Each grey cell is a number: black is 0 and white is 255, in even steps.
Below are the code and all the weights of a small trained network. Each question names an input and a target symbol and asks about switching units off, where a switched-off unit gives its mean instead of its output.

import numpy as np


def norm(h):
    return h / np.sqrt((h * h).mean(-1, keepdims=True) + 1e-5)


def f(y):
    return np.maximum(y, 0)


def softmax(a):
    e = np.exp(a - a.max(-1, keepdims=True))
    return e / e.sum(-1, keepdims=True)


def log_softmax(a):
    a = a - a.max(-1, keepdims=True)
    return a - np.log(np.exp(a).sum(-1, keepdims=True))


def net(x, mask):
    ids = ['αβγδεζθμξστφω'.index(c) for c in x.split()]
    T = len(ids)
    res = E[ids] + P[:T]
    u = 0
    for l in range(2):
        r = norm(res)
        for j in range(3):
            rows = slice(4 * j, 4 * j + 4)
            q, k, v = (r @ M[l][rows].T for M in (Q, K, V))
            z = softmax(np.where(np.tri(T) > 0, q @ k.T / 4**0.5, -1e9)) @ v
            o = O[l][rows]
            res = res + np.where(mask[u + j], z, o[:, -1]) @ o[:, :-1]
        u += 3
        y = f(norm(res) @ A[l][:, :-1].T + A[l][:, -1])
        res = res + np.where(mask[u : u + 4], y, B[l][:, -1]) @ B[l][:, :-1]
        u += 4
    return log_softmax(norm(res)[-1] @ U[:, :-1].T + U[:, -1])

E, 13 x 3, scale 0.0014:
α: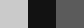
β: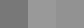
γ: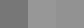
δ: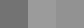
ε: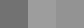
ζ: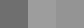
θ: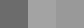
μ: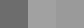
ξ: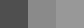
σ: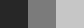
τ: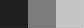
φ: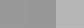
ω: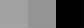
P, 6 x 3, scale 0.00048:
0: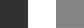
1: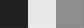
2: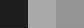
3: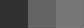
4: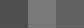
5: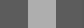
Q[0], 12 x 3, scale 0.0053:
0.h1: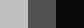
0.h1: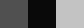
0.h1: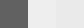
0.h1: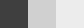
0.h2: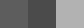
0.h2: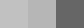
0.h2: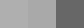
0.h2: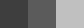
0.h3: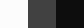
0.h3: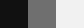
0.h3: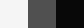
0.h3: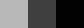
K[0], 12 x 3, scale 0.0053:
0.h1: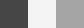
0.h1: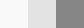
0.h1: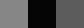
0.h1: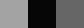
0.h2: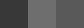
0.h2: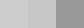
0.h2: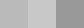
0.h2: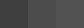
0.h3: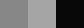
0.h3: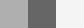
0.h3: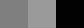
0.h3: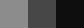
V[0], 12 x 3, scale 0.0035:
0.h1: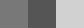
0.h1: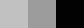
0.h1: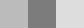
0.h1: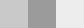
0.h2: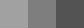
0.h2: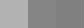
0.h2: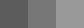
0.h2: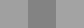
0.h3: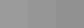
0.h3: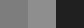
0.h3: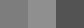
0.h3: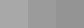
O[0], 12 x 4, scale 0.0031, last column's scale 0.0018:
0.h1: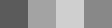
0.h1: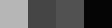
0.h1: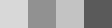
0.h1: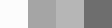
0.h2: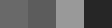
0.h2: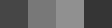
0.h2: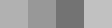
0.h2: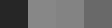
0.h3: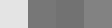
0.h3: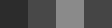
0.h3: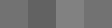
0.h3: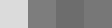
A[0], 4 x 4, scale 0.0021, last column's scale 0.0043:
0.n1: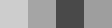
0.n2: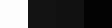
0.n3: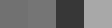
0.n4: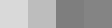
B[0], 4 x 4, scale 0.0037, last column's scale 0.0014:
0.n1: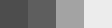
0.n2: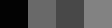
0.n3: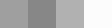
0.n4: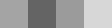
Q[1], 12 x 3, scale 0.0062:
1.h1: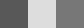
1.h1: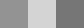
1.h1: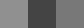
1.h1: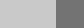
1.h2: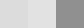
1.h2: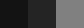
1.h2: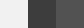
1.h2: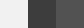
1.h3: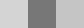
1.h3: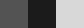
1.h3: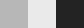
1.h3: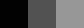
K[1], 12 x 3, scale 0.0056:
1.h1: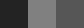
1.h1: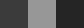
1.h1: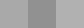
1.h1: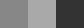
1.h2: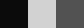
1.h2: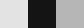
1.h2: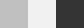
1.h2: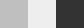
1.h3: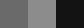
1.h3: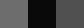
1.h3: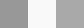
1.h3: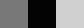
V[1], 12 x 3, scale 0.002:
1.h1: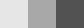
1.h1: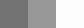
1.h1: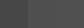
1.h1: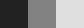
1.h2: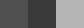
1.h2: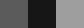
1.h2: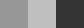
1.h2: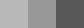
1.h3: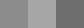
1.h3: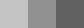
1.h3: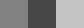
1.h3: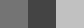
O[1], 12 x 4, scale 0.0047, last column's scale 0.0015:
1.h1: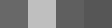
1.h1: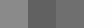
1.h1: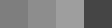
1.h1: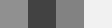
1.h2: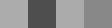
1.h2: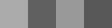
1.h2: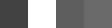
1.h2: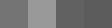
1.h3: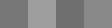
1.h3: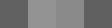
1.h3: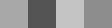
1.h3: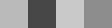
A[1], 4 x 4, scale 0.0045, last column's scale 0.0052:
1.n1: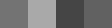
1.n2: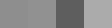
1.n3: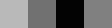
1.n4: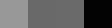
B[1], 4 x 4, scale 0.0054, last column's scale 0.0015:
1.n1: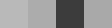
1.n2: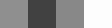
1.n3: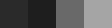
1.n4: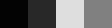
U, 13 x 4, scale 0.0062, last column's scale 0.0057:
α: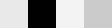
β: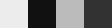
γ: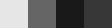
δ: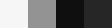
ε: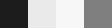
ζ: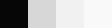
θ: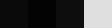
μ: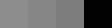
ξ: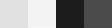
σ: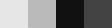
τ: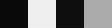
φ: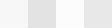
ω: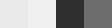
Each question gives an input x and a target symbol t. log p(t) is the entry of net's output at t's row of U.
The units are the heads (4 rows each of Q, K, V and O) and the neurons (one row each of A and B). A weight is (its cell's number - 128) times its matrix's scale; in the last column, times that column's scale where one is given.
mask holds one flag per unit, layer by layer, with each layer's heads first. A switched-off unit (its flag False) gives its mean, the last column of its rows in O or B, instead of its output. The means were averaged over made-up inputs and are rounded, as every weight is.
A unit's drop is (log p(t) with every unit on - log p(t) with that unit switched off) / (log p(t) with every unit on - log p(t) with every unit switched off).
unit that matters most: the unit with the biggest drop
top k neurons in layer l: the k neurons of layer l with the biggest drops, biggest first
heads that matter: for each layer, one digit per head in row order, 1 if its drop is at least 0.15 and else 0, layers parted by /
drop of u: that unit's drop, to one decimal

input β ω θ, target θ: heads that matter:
100 / 000
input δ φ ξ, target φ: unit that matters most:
0.h1
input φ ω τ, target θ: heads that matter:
110 / 001
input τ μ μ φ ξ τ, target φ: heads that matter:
101 / 000
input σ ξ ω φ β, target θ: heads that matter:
101 / 000
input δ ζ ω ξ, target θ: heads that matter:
100 / 000
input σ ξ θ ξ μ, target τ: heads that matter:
110 / 011
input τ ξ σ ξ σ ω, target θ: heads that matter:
000 / 000
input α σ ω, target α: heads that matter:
010 / 010
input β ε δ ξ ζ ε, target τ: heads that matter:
100 / 010
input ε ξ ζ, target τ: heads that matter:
100 / 011
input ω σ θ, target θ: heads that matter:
111 / 001
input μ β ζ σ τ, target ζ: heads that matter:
100 / 000
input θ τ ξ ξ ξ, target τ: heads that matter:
110 / 011
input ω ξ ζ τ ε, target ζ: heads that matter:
100 / 100
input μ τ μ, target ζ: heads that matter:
100 / 010
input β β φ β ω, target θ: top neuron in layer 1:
1.n3
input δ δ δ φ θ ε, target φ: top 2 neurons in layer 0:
0.n1, 0.n4
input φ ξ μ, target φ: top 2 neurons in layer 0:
0.n4, 0.n1
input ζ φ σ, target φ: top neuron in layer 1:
1.n3
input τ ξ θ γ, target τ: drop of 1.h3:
0.5
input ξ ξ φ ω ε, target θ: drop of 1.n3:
0.4
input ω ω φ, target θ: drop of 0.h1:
1.2
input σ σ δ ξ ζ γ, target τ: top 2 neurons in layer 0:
0.n1, 0.n3
